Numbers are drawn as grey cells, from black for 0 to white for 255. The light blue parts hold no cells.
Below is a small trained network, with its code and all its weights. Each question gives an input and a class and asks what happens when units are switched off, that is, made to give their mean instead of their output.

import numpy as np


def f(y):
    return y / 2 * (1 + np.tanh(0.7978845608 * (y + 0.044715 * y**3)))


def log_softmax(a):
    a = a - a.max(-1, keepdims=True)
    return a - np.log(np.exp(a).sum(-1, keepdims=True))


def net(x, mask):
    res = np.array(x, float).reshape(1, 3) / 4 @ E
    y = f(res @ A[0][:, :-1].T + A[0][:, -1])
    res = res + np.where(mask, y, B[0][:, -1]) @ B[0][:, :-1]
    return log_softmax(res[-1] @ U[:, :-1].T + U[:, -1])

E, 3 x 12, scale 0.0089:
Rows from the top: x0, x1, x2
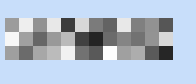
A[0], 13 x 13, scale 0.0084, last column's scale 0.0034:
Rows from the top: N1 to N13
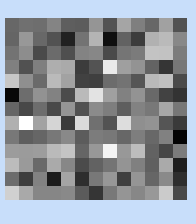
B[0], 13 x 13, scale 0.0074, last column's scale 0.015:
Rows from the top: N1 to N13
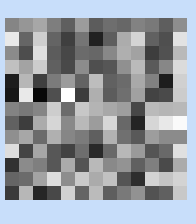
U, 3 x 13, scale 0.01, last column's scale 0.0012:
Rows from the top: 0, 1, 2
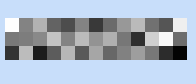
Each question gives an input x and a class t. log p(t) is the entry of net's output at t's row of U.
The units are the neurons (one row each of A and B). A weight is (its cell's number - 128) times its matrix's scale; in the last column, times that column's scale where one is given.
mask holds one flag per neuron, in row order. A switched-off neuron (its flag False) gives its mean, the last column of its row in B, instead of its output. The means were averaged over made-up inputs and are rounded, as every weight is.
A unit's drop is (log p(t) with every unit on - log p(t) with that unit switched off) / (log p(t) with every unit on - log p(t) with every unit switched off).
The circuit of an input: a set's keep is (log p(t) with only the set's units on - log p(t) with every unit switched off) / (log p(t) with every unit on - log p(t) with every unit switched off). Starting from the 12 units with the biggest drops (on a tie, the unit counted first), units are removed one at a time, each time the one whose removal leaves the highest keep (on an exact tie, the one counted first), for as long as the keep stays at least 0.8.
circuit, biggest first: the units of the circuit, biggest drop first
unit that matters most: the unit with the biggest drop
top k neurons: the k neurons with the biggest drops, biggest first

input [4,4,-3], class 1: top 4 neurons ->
(N8 N6 N10 N4)
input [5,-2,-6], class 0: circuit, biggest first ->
(N2)
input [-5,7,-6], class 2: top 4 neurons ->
(N5 N13 N10 N4)
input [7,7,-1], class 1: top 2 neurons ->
(N8 N6)
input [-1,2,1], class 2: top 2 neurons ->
(N8 N2)
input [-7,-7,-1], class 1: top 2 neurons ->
(N12 N7)
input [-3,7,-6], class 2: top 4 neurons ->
(N5 N13 N10 N4)
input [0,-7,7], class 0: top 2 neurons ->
(N10 N4)
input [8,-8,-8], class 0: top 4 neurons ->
(N2 N3 N12 N5)
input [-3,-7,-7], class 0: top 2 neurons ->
(N2 N5)
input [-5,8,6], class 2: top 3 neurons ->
(N5 N13 N2)
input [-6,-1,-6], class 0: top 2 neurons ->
(N2 N8)
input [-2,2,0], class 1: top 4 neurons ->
(N6 N2 N13 N5)
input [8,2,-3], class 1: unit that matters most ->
N8
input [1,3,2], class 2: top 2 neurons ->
(N2 N3)
